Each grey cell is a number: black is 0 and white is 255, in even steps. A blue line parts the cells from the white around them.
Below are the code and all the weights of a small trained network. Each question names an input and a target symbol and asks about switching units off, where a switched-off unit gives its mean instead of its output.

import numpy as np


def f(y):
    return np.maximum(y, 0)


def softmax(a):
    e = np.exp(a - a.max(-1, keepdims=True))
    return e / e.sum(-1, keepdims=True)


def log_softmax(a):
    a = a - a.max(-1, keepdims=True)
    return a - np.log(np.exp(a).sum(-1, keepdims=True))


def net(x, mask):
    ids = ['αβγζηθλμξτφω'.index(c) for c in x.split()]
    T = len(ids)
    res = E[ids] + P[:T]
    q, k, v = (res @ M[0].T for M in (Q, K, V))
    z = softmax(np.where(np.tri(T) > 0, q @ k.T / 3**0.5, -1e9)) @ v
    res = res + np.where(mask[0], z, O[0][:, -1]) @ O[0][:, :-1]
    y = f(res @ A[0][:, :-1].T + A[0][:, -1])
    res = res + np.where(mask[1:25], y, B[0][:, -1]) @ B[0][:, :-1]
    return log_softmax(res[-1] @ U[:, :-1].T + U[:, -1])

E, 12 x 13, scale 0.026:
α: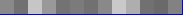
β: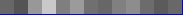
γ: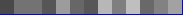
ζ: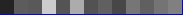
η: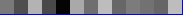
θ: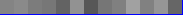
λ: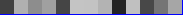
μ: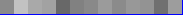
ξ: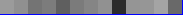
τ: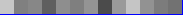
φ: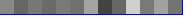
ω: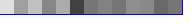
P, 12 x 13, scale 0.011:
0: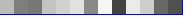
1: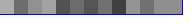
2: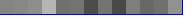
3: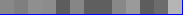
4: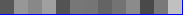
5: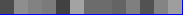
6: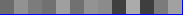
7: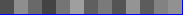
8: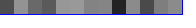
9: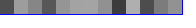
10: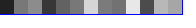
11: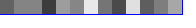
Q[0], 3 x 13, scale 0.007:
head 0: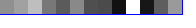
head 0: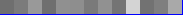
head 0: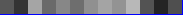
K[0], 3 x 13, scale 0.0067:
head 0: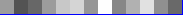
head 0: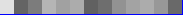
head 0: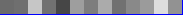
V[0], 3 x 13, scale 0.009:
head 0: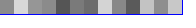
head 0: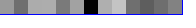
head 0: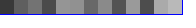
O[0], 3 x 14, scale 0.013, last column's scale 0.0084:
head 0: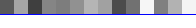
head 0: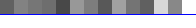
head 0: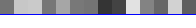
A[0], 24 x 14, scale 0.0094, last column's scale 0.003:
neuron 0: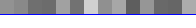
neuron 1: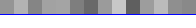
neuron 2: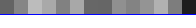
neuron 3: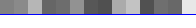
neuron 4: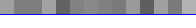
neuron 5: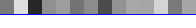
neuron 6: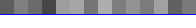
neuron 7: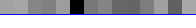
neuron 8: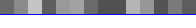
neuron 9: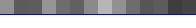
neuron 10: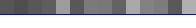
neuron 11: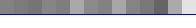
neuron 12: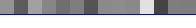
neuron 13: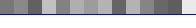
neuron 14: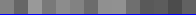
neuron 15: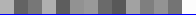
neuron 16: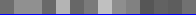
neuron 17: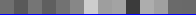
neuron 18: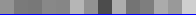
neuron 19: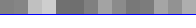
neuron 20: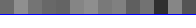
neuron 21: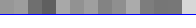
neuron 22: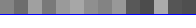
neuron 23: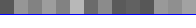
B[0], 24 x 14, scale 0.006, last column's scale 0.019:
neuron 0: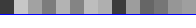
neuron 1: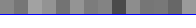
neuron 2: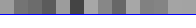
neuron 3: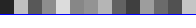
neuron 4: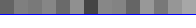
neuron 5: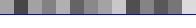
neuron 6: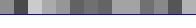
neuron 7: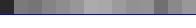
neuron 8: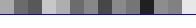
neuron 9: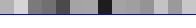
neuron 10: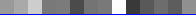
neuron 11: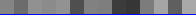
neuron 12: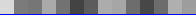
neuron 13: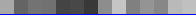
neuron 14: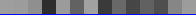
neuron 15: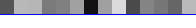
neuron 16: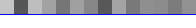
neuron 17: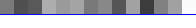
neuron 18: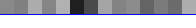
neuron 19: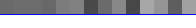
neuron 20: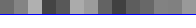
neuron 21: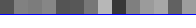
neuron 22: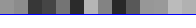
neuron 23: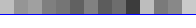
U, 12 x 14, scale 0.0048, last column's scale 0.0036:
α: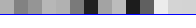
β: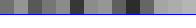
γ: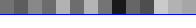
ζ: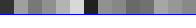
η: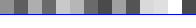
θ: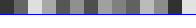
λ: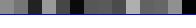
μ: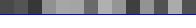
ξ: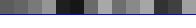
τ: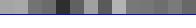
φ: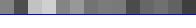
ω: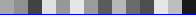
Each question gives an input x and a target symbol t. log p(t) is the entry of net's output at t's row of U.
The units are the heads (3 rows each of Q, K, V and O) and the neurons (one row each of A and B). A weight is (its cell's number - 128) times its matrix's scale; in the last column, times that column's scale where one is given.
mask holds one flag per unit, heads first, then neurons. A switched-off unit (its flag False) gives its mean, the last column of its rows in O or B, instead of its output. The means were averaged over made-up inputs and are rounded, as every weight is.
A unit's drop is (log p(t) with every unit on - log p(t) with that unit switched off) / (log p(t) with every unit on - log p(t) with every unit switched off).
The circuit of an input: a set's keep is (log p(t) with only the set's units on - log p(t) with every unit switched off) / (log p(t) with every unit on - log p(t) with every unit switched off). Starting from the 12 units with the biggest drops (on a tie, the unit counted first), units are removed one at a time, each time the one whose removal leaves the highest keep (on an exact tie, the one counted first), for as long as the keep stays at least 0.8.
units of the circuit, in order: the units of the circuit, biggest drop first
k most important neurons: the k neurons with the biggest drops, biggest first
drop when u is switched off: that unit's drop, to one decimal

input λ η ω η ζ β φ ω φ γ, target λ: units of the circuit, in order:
(head 0; neuron 8; neuron 13)
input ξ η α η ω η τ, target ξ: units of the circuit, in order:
(head 0; neuron 21; neuron 17)
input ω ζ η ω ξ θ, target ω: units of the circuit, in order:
(head 0; neuron 9; neuron 17)
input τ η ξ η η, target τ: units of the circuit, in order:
(head 0; neuron 9; neuron 14; neuron 8)
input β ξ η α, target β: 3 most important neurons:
(neuron 22; neuron 3; neuron 14)
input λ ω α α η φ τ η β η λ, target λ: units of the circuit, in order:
(head 0; neuron 13)
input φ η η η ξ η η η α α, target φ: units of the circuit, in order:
(head 0)
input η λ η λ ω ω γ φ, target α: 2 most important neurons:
(neuron 5; neuron 10)
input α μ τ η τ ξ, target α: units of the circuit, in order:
(head 0; neuron 15)
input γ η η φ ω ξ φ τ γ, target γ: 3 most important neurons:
(neuron 15; neuron 13; neuron 8)
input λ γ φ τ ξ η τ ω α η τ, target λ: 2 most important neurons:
(neuron 8; neuron 21)
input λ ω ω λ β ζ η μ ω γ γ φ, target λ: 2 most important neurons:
(neuron 8; neuron 21)
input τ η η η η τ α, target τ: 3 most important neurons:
(neuron 9; neuron 14; neuron 17)
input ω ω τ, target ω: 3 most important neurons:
(neuron 9; neuron 17; neuron 23)
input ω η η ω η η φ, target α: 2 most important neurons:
(neuron 10; neuron 15)
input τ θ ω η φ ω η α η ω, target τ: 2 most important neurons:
(neuron 9; neuron 17)
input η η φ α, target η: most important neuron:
(neuron 17)
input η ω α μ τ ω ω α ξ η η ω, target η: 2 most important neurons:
(neuron 5; neuron 17)
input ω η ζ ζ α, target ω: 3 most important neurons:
(neuron 9; neuron 17; neuron 5)
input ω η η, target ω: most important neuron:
(neuron 9)
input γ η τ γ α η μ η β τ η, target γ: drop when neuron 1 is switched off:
0.0
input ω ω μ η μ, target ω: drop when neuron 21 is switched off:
0.1
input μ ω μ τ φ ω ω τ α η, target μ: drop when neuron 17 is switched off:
0.3
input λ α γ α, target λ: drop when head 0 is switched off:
0.9
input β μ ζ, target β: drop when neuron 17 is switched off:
0.1
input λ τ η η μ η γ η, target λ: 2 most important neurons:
(neuron 12; neuron 8)
